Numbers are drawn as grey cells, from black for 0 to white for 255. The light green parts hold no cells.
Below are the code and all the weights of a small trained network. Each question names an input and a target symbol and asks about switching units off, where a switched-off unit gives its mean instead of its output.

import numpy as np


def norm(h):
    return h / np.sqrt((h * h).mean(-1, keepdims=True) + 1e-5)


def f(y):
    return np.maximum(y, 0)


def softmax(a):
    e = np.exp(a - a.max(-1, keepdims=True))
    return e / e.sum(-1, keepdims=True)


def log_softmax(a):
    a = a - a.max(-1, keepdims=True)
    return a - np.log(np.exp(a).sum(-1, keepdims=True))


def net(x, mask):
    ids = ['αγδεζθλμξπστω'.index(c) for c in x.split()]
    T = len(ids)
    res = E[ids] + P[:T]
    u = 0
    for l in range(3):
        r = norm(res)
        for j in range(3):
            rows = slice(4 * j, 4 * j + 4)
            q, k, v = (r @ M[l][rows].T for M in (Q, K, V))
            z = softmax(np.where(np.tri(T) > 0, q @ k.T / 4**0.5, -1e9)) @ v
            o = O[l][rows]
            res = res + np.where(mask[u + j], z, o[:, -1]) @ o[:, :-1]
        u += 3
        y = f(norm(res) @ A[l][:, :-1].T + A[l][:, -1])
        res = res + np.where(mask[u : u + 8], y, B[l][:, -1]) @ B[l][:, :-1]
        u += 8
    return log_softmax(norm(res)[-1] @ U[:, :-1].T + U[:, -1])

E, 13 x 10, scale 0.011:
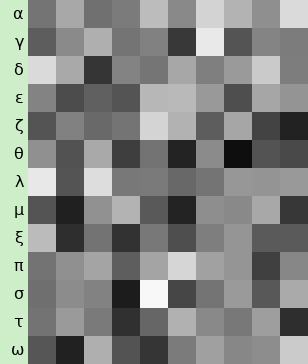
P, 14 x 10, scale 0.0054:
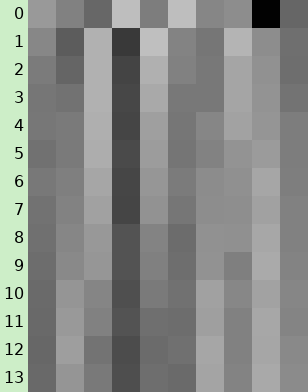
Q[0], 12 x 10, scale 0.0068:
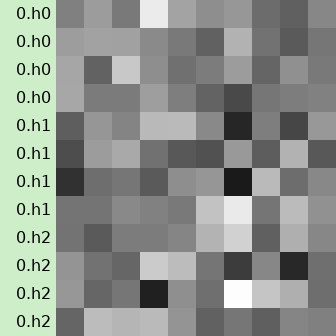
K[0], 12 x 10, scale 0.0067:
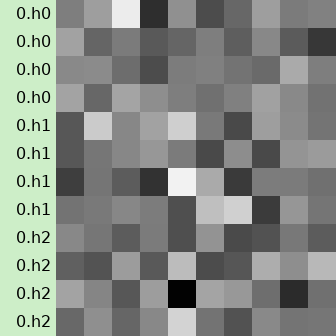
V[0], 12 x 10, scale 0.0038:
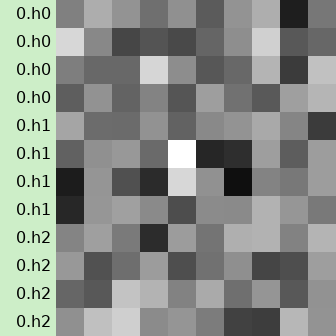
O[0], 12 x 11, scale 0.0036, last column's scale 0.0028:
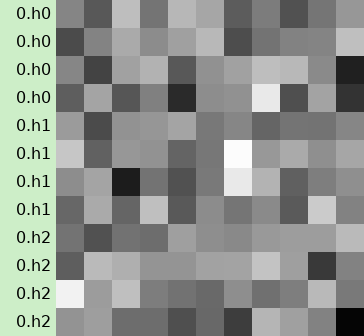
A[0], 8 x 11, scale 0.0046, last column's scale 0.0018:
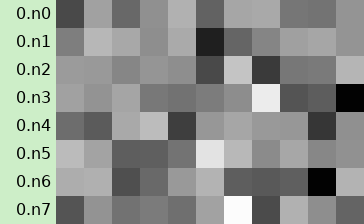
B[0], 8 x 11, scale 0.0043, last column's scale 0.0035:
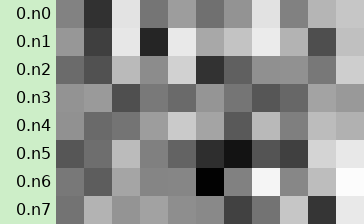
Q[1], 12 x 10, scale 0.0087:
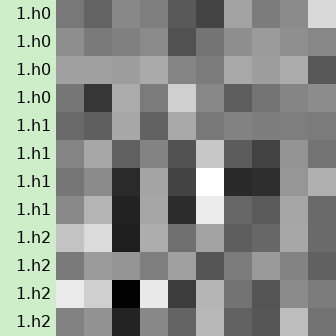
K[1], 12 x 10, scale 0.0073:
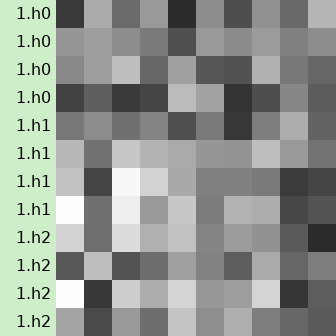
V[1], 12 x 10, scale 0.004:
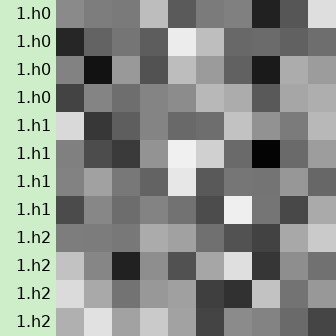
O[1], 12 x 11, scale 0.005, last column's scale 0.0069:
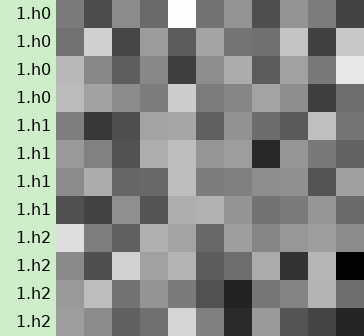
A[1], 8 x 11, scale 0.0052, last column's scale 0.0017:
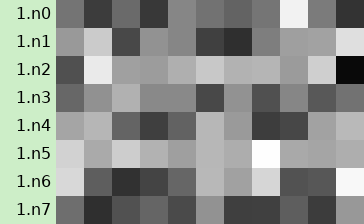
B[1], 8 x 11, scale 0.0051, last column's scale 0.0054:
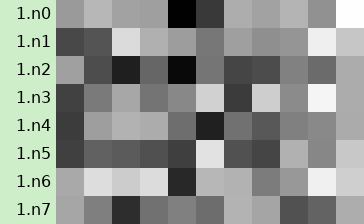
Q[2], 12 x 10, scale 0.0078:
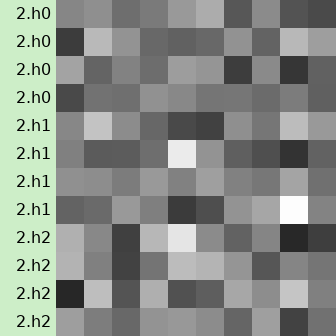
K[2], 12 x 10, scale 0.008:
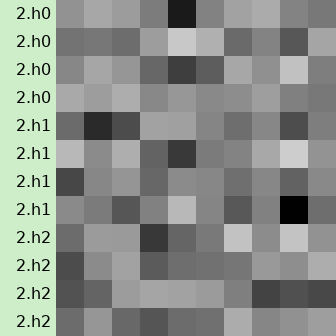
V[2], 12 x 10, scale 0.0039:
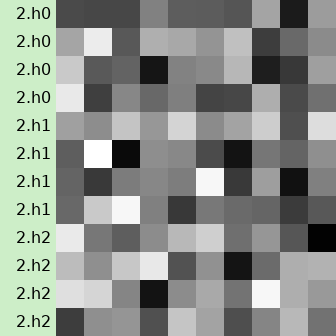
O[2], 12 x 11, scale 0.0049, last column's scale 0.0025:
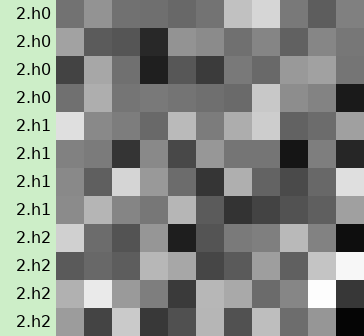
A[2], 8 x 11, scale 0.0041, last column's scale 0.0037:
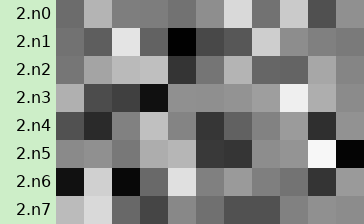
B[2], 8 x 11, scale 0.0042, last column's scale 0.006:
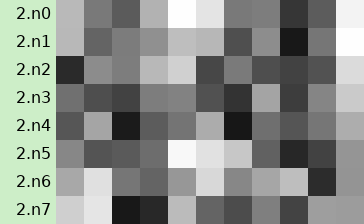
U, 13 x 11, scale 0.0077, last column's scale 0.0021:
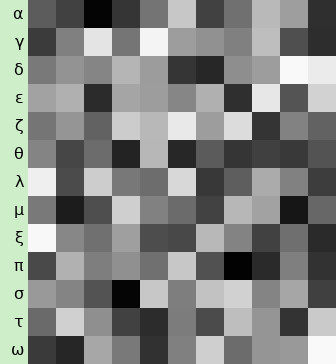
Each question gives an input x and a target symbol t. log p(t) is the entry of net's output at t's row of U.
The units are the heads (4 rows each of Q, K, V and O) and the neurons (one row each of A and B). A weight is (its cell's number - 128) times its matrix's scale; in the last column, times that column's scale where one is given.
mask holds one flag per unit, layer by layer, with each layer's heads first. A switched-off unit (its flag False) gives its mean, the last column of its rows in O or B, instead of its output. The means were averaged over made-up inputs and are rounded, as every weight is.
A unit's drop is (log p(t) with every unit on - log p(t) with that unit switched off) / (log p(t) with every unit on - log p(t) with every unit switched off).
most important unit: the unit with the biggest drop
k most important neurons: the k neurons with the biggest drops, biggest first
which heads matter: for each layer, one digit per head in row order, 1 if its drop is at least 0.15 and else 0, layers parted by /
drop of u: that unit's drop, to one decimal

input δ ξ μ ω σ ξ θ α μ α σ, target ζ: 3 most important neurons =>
0.n6; 1.n1; 1.n6
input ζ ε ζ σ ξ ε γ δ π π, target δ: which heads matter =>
000 / 001 / 000
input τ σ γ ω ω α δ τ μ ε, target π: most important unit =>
2.h1
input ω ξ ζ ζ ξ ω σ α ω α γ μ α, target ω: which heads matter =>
100 / 011 / 000
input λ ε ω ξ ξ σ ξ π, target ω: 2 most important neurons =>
0.n6; 2.n0
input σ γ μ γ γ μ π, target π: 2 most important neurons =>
1.n4; 1.n6
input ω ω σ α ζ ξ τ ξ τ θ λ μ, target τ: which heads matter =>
000 / 011 / 000
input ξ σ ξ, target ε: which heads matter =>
100 / 000 / 001
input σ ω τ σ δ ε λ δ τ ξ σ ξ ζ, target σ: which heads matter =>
010 / 010 / 110
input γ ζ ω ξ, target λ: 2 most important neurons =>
1.n6; 0.n6
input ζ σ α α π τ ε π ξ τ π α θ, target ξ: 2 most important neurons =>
0.n6; 1.n0
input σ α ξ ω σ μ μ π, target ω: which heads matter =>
010 / 011 / 000
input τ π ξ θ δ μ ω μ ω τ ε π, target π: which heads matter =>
000 / 000 / 000
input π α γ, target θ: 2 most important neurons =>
1.n0; 1.n1
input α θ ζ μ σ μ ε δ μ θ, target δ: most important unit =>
1.h2
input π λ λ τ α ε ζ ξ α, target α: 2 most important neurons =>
1.n5; 1.n2
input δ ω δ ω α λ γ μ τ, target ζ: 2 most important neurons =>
1.n1; 0.n6
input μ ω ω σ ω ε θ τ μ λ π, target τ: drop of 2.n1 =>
-0.1
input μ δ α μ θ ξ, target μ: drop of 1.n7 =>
-0.1
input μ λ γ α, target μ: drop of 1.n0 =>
0.1
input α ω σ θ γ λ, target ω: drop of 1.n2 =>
0.2
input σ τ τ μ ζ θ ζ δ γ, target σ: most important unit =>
1.h1
